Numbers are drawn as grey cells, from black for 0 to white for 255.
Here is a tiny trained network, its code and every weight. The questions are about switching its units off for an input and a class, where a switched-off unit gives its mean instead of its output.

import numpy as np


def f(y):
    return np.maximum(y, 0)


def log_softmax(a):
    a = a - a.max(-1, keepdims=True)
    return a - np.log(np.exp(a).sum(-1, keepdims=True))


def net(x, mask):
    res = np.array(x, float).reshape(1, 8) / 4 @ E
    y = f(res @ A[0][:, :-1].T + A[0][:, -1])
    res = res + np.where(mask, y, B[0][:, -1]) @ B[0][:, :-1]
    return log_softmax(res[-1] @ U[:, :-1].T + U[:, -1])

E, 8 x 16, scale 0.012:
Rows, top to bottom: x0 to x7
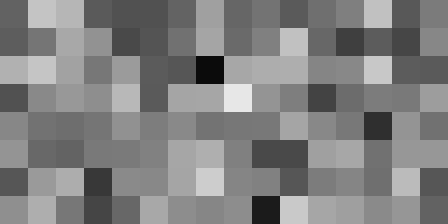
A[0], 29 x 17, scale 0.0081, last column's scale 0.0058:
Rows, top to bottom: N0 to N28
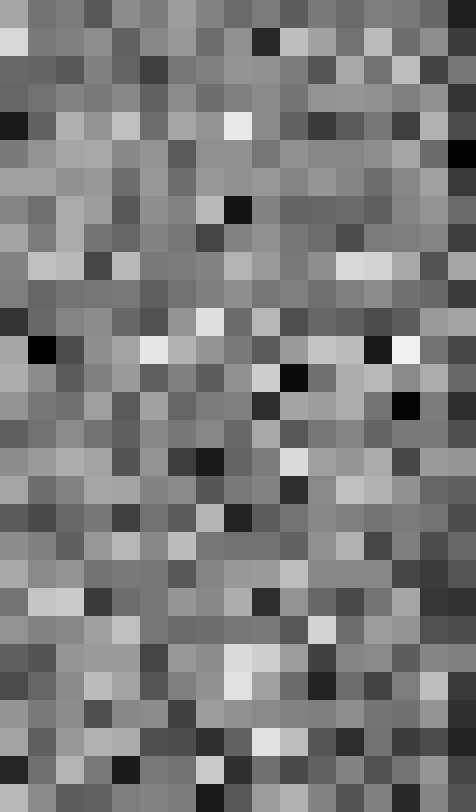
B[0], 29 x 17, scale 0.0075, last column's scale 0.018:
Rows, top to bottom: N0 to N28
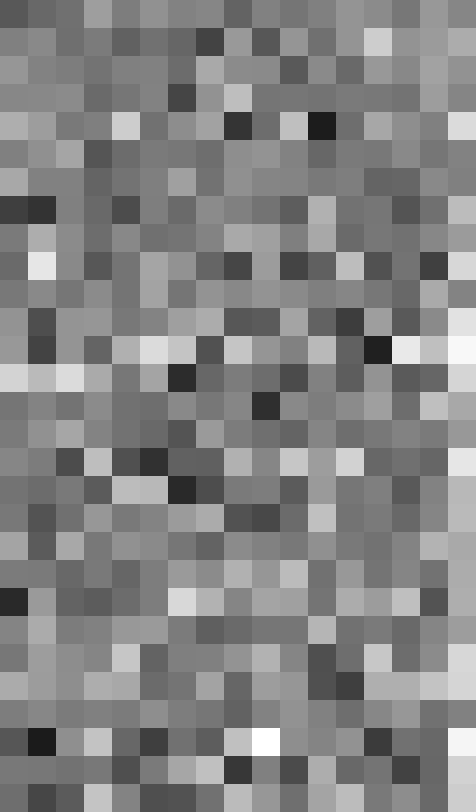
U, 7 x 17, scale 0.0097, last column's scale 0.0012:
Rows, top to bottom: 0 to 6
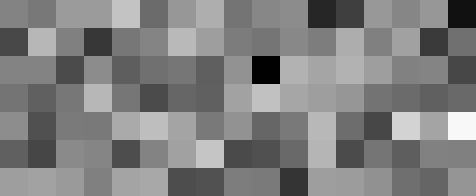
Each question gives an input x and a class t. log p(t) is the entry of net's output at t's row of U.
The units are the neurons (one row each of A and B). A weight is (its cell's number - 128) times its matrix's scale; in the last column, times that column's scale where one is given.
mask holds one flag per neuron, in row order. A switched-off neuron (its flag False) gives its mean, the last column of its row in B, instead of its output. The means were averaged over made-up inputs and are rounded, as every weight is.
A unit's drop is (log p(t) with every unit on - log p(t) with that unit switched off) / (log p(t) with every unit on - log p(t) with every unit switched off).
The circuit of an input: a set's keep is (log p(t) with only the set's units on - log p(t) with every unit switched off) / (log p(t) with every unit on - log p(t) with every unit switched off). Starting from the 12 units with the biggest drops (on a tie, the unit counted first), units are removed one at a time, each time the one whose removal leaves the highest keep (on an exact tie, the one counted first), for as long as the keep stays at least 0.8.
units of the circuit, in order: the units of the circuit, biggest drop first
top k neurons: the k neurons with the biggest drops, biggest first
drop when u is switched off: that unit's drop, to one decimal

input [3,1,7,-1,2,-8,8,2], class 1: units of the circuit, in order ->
(N21)
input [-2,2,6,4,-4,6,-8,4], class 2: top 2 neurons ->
(N1, N14)
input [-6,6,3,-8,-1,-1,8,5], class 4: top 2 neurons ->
(N12, N9)
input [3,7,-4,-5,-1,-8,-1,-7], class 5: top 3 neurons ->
(N27, N11, N18)
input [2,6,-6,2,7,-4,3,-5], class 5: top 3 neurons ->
(N27, N7, N18)
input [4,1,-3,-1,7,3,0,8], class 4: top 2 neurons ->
(N12, N11)
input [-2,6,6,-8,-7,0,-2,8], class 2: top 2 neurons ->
(N14, N1)
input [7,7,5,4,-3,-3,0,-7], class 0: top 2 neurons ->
(N4, N24)
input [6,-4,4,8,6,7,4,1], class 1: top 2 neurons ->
(N9, N21)
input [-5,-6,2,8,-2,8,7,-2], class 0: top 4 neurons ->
(N4, N24, N23, N13)
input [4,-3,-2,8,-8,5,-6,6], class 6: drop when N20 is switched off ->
0.2
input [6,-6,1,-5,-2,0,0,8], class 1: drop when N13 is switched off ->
0.1
